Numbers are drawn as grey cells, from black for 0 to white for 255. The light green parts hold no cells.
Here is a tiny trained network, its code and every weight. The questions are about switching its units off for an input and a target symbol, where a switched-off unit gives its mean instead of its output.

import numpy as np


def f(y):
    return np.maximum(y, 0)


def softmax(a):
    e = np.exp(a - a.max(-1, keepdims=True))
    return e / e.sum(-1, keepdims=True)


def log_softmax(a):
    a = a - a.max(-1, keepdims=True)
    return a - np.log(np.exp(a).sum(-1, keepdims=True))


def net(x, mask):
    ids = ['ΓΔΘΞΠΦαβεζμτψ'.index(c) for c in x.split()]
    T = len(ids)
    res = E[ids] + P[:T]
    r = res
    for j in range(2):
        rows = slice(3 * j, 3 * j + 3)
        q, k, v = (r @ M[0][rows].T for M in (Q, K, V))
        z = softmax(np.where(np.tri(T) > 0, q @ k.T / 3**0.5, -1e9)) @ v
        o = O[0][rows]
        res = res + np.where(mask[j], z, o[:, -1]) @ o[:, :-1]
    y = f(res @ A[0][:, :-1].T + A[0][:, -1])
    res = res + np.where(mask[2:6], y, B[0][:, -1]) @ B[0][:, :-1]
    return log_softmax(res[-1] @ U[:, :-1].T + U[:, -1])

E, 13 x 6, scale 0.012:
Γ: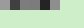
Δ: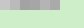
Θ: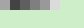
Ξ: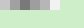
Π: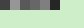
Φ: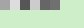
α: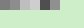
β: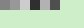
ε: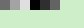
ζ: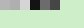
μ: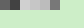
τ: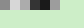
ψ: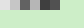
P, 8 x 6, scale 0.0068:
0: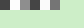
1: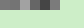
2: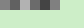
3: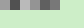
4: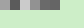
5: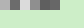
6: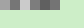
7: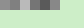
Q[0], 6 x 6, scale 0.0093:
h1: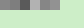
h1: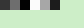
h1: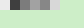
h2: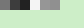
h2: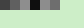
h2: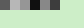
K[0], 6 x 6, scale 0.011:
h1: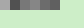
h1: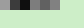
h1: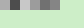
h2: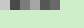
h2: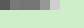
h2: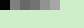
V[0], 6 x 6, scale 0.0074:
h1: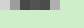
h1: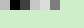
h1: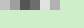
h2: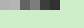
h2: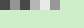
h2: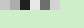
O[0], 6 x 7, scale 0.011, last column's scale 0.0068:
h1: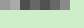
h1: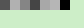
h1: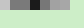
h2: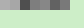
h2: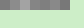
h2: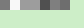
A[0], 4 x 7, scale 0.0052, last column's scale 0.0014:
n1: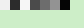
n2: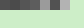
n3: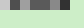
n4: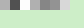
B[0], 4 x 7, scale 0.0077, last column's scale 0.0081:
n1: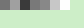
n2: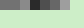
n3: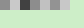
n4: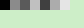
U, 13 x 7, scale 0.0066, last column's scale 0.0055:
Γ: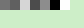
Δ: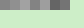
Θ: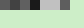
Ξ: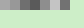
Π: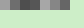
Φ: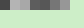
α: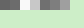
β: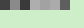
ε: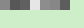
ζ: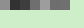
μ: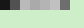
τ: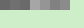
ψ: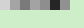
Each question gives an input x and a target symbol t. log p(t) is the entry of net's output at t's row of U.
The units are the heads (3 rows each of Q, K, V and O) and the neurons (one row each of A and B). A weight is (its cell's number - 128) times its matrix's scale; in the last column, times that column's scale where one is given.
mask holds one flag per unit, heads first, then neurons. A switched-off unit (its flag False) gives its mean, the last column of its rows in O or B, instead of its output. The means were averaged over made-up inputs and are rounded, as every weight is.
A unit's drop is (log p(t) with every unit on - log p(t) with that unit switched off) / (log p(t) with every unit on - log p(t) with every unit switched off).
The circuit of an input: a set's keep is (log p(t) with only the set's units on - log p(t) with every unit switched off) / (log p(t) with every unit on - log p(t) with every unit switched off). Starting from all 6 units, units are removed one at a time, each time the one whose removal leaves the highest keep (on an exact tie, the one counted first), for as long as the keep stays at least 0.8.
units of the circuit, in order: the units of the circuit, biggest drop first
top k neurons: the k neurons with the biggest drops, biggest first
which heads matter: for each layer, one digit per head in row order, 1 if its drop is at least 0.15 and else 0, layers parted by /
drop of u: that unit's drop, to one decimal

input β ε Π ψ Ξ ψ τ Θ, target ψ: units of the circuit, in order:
h2; n4; h1
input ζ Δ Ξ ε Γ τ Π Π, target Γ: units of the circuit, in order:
n1; n4; n3
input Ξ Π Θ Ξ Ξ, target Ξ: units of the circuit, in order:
h1
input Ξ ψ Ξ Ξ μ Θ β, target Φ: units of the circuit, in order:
h2; h1
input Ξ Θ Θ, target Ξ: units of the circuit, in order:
h1; h2
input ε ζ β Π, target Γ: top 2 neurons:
n1; n2
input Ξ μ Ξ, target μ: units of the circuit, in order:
h1; h2
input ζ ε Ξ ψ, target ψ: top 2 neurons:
n4; n1
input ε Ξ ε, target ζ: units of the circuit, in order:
h2; h1
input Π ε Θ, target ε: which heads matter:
10
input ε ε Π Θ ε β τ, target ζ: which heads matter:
11
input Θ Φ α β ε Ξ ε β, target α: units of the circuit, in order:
h1; h2
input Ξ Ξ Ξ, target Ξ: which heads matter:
10
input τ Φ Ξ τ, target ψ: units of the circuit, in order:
h1
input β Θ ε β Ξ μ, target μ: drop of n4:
0.3
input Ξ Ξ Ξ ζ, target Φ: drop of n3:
-0.1
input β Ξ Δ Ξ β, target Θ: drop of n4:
0.0
